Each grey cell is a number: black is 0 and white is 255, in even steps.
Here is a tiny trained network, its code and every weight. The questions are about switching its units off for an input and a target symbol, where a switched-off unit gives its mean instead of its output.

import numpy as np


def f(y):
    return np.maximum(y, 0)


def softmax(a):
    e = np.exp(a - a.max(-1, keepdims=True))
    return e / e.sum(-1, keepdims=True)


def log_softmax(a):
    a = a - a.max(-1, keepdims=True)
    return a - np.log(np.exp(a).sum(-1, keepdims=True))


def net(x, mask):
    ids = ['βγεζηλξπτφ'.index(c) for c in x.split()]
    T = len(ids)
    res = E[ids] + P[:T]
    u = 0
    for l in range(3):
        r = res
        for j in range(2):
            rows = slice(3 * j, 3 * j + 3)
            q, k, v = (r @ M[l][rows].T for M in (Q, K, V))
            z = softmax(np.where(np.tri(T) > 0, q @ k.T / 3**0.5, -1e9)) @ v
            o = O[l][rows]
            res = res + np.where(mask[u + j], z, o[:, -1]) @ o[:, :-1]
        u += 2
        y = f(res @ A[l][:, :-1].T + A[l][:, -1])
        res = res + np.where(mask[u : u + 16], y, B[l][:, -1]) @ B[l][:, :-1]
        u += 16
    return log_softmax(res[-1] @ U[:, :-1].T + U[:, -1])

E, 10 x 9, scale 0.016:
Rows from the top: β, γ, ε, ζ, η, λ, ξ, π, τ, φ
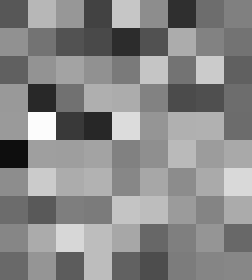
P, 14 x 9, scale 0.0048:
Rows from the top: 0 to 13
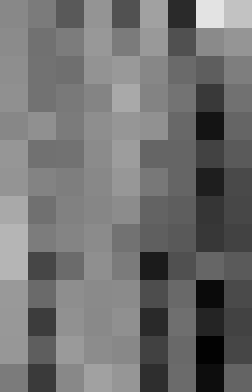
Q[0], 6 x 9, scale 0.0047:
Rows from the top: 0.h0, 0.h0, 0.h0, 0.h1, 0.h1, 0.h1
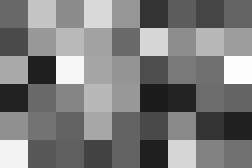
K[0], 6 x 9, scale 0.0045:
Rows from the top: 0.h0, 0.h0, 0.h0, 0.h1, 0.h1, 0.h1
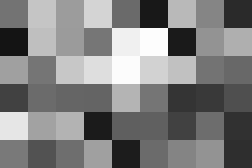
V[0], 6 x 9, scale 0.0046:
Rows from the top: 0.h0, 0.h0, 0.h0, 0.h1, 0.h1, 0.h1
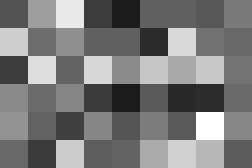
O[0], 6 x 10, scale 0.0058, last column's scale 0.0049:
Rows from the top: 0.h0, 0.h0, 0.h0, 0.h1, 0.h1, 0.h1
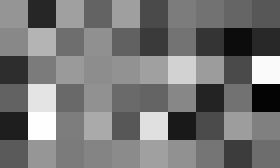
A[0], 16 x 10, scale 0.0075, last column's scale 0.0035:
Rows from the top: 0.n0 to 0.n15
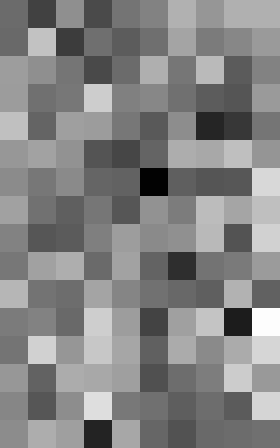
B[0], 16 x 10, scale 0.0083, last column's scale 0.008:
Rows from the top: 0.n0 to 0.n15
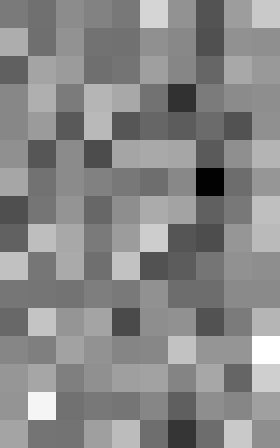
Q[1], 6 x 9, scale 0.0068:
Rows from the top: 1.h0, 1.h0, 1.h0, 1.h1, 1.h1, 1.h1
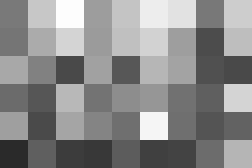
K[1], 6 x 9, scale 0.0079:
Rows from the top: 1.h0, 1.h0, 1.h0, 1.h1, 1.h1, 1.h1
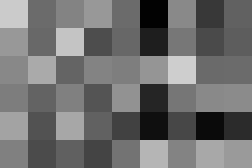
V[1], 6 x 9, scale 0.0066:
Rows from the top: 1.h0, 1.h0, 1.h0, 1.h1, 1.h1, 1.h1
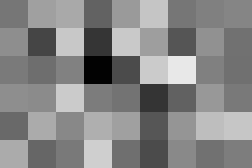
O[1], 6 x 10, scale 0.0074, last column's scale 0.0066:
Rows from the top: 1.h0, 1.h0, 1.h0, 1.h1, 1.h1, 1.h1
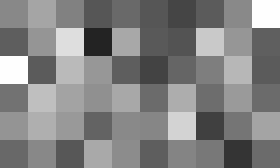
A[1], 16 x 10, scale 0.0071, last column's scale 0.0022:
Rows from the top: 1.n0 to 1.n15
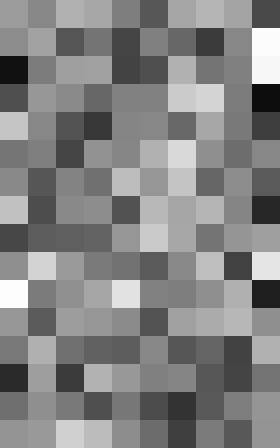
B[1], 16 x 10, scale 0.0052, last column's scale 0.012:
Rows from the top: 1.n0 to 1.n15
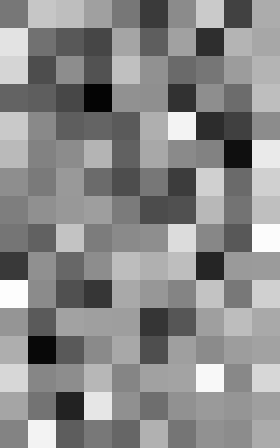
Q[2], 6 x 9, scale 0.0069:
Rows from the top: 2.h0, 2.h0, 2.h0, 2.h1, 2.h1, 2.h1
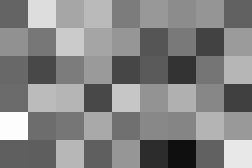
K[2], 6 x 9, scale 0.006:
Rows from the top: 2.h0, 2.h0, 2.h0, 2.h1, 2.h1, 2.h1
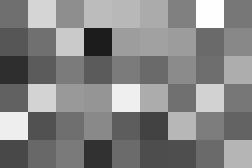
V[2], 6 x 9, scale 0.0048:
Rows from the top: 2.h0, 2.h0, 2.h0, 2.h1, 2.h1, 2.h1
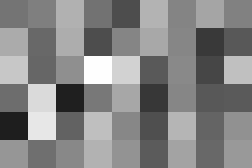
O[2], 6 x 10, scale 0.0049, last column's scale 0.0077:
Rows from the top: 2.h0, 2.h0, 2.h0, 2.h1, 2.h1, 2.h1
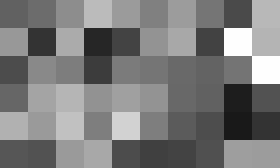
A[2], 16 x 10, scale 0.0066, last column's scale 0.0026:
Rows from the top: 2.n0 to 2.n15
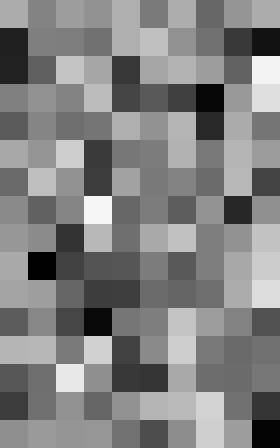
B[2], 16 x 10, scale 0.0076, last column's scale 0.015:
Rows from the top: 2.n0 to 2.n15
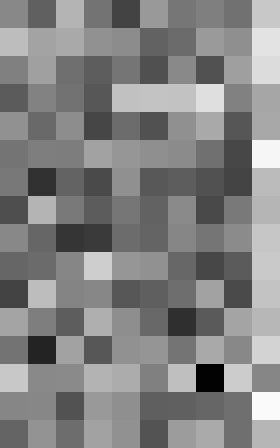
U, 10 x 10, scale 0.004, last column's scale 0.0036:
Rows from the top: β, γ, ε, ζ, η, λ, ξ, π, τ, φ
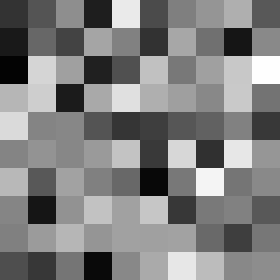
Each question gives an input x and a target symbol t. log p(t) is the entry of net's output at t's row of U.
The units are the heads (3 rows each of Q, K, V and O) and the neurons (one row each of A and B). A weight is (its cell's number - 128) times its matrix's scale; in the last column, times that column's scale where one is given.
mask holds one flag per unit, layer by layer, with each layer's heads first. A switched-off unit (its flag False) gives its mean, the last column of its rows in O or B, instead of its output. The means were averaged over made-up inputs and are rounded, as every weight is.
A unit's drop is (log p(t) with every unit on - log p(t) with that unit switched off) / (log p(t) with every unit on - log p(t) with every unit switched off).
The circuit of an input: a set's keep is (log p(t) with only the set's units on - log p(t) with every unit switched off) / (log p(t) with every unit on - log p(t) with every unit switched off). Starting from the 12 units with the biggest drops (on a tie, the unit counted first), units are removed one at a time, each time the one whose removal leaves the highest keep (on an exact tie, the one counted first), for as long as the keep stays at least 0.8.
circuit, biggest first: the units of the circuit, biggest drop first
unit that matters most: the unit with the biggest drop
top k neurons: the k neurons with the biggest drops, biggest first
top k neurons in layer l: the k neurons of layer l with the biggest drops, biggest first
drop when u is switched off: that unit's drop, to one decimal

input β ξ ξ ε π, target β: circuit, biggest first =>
(1.h0, 0.n9, 2.n6, 1.n5)
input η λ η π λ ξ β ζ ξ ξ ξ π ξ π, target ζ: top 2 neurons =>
(0.n6, 0.n4)
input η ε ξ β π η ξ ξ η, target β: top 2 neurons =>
(2.n6, 0.n9)
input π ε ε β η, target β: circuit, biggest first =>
(1.h0, 2.n6, 0.n15)
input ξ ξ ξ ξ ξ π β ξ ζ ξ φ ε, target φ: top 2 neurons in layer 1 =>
(1.n13, 1.n5)
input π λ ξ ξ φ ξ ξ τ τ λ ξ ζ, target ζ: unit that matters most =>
2.n3
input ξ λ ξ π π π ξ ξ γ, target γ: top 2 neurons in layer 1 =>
(1.n1, 1.n12)
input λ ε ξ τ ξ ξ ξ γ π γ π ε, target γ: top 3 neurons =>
(0.n6, 0.n4, 2.n7)
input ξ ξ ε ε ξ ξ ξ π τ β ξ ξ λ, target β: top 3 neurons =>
(0.n9, 1.n3, 2.n6)
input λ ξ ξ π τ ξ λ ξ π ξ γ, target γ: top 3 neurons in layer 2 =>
(2.n9, 2.n10, 2.n3)
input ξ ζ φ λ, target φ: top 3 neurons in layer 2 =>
(2.n12, 2.n8, 2.n9)
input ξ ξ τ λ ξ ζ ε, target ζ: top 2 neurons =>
(1.n13, 0.n4)
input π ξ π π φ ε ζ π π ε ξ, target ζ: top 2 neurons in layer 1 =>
(1.n3, 1.n13)
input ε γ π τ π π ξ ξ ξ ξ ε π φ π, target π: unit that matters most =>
0.h0
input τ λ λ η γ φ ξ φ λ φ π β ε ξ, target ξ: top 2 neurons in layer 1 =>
(1.n10, 1.n0)
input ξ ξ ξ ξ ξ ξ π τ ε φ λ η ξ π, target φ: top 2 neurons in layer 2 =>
(2.n12, 2.n8)
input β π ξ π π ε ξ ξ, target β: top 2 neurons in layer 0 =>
(0.n9, 0.n15)
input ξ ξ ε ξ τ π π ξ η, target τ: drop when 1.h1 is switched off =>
0.2
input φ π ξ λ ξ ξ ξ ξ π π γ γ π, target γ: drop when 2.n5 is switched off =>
-0.2
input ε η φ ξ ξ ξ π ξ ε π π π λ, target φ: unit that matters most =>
1.h0
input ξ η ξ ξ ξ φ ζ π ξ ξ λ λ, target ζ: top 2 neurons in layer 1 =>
(1.n3, 1.n13)
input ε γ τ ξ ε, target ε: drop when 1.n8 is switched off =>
0.1
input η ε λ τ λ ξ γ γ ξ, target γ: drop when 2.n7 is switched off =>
0.3
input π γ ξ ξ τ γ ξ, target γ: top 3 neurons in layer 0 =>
(0.n6, 0.n4, 0.n1)
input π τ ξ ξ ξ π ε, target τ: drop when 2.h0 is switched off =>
0.0
